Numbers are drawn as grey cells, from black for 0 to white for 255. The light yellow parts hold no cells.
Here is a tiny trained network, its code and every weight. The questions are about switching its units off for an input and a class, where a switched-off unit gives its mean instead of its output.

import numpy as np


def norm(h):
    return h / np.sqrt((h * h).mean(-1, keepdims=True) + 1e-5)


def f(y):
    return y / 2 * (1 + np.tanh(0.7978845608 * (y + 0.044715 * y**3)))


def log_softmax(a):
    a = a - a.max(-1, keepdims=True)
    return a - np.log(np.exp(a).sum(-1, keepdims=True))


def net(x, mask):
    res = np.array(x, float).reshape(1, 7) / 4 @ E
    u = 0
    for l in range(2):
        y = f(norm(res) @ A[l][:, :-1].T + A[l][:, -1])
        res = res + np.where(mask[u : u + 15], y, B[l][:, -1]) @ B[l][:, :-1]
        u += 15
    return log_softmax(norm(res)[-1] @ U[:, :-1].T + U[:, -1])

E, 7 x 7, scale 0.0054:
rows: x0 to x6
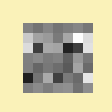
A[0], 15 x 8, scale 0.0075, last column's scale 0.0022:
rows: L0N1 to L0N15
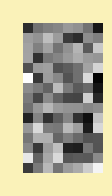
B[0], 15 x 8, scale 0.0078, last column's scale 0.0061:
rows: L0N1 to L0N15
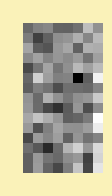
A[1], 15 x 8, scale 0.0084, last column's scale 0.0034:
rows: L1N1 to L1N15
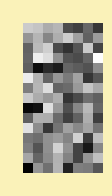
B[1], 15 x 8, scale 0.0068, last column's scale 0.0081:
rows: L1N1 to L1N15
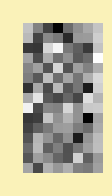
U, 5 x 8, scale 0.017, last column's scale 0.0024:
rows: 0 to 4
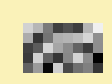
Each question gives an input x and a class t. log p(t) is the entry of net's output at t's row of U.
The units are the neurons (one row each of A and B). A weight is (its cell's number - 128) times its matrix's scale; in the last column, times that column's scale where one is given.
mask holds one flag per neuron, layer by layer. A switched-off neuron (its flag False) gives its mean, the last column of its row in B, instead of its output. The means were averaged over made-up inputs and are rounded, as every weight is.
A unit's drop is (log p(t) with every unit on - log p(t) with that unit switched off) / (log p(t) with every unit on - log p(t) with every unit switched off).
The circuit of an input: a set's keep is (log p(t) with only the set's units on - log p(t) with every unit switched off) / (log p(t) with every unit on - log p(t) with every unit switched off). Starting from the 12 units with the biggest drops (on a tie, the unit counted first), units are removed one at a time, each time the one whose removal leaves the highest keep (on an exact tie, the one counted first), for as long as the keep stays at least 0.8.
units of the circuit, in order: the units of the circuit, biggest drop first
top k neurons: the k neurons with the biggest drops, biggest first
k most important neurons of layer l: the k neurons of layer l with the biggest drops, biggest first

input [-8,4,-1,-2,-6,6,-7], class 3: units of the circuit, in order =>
L0N15
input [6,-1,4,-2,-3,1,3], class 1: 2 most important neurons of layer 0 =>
L0N8, L0N13
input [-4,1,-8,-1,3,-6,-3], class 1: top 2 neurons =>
L0N11, L0N6
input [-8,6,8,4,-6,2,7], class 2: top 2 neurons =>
L1N3, L0N6
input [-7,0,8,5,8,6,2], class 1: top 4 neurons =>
L1N9, L0N13, L0N2, L0N10
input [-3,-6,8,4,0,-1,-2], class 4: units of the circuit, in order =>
L0N13, L1N5
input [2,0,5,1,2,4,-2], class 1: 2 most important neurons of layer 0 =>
L0N13, L0N2
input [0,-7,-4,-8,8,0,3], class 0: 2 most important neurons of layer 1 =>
L1N8, L1N1
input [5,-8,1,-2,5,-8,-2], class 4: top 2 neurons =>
L0N13, L0N6
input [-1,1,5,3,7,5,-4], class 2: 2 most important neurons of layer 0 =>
L0N6, L0N11
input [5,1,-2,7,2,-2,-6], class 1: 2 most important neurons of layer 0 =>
L0N6, L0N3
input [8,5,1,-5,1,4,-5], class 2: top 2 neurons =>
L0N13, L0N6
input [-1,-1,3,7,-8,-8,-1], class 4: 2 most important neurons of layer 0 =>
L0N10, L0N13
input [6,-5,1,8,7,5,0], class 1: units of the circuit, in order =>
L1N9
